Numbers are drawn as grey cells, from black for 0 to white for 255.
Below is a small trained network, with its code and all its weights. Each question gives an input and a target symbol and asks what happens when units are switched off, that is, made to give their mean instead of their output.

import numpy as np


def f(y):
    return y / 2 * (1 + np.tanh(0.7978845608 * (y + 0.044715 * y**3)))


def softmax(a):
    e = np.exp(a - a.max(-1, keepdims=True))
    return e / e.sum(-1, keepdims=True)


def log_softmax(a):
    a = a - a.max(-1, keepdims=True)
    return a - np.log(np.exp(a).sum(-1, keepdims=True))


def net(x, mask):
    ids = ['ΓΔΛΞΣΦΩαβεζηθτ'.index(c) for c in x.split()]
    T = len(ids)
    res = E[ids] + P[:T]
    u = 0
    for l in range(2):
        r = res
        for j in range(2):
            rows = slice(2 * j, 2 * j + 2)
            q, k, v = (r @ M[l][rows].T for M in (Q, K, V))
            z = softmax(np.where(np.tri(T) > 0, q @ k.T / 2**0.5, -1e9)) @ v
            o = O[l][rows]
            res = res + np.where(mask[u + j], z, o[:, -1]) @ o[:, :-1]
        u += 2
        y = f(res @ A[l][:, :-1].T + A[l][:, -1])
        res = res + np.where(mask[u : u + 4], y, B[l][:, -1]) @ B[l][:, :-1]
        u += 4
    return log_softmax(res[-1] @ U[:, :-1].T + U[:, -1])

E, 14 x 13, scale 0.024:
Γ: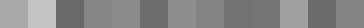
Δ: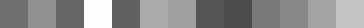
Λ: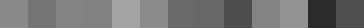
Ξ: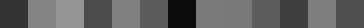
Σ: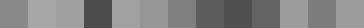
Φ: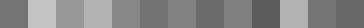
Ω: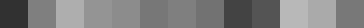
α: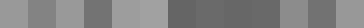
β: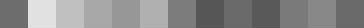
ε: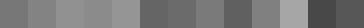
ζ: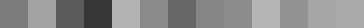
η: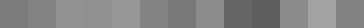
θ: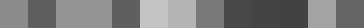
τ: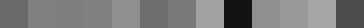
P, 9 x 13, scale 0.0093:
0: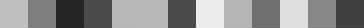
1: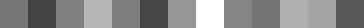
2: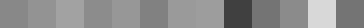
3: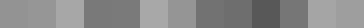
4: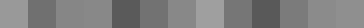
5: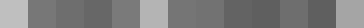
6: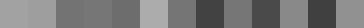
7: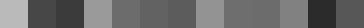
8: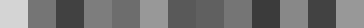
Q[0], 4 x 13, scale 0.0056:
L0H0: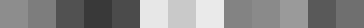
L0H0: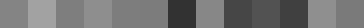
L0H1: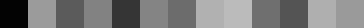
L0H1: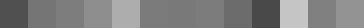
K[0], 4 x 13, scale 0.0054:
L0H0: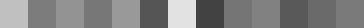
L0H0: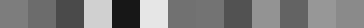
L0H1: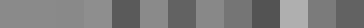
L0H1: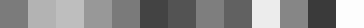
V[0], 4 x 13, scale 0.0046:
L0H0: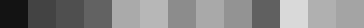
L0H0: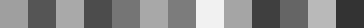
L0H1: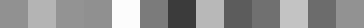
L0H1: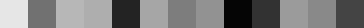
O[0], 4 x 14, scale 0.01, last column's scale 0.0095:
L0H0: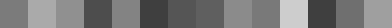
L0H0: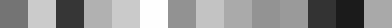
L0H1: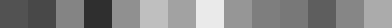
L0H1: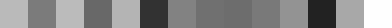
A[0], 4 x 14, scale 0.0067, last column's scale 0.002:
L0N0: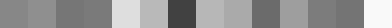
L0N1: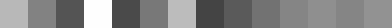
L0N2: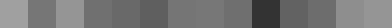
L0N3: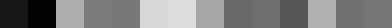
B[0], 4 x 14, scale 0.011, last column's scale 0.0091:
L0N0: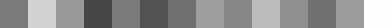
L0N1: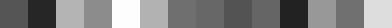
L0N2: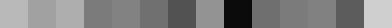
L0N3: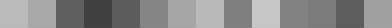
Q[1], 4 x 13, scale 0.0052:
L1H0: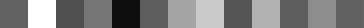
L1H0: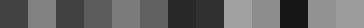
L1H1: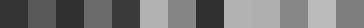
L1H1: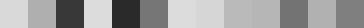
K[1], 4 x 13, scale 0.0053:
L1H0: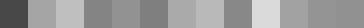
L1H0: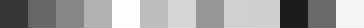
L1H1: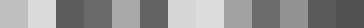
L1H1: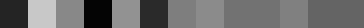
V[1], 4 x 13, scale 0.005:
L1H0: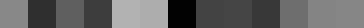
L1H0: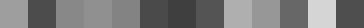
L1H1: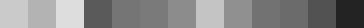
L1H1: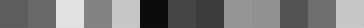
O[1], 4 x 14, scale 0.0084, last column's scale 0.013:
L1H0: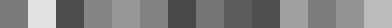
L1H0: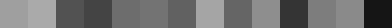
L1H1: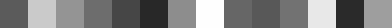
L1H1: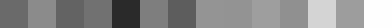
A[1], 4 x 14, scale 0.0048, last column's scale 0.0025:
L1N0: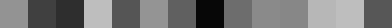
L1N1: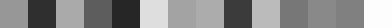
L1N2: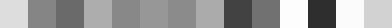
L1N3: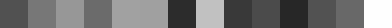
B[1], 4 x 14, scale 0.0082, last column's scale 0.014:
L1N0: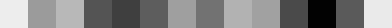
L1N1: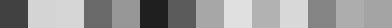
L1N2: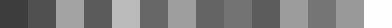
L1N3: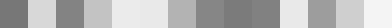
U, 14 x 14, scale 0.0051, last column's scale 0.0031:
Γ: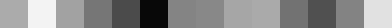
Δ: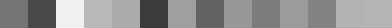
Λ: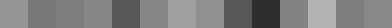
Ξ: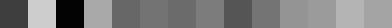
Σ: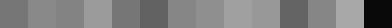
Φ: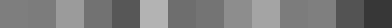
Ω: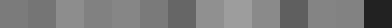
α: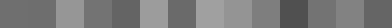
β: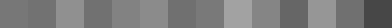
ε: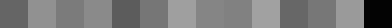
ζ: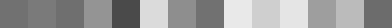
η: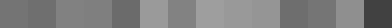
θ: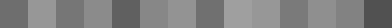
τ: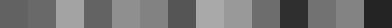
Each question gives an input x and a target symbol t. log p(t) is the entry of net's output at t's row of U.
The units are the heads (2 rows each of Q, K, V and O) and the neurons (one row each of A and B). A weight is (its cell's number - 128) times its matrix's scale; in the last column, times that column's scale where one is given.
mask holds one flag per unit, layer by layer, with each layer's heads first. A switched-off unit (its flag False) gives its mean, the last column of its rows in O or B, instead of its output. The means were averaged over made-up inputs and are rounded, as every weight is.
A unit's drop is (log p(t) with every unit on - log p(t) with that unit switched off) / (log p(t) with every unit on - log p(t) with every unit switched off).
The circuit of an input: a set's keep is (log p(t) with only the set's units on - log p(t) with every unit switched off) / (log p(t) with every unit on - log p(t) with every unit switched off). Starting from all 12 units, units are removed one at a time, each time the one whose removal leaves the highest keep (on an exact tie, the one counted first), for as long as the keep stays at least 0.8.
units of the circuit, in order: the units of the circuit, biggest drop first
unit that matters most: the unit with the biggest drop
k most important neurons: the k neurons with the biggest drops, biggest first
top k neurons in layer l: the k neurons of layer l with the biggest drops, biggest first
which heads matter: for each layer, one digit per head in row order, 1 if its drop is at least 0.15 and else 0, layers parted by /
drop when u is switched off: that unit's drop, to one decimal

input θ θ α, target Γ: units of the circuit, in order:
L0N0, L0H0
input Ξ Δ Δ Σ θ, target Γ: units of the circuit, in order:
L0N3
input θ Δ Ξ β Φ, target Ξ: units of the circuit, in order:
L1H0, L0H0, L1N0
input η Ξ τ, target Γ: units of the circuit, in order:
L0N1, L1H1
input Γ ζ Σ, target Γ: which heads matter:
01 / 11
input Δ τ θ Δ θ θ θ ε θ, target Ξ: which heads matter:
11 / 10
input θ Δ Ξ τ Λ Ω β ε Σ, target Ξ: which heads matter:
10 / 10
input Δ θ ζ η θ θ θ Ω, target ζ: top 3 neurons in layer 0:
L0N3, L0N1, L0N0
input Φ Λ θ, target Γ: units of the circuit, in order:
L0N3, L1N1
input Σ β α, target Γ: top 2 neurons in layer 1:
L1N2, L1N3
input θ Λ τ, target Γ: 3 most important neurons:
L0N0, L0N1, L1N2
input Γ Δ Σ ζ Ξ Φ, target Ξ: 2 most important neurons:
L0N2, L0N3
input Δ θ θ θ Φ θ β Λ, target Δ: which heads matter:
11 / 01
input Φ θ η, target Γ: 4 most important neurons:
L0N0, L0N1, L1N2, L1N3
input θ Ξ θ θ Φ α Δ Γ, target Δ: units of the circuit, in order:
L1N2, L1H1, L0N0
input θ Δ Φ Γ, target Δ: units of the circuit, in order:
L1N2, L1H1
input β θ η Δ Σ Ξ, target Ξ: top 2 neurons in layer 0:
L0N1, L0N2
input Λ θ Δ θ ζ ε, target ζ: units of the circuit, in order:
L0H1, L1H1, L0N1
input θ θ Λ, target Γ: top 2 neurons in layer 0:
L0N0, L0N1
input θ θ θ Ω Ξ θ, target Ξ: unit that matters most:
L0H1
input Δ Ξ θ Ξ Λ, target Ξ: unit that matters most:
L1H0
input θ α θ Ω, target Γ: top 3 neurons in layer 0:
L0N1, L0N3, L0N0
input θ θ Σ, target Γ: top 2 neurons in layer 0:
L0N0, L0N1
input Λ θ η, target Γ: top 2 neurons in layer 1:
L1N2, L1N3
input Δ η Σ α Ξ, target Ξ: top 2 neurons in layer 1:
L1N3, L1N0
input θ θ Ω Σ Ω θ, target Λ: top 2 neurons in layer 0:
L0N2, L0N0
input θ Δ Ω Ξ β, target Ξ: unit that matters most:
L1H0
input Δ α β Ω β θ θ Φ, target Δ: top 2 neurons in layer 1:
L1N2, L1N0
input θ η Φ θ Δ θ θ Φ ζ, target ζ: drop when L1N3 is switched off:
-0.1
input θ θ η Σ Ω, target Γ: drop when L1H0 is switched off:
0.1
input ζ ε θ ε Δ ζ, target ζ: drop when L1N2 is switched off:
0.0
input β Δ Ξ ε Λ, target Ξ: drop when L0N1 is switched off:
-0.1
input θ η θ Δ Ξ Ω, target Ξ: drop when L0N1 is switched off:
-0.1
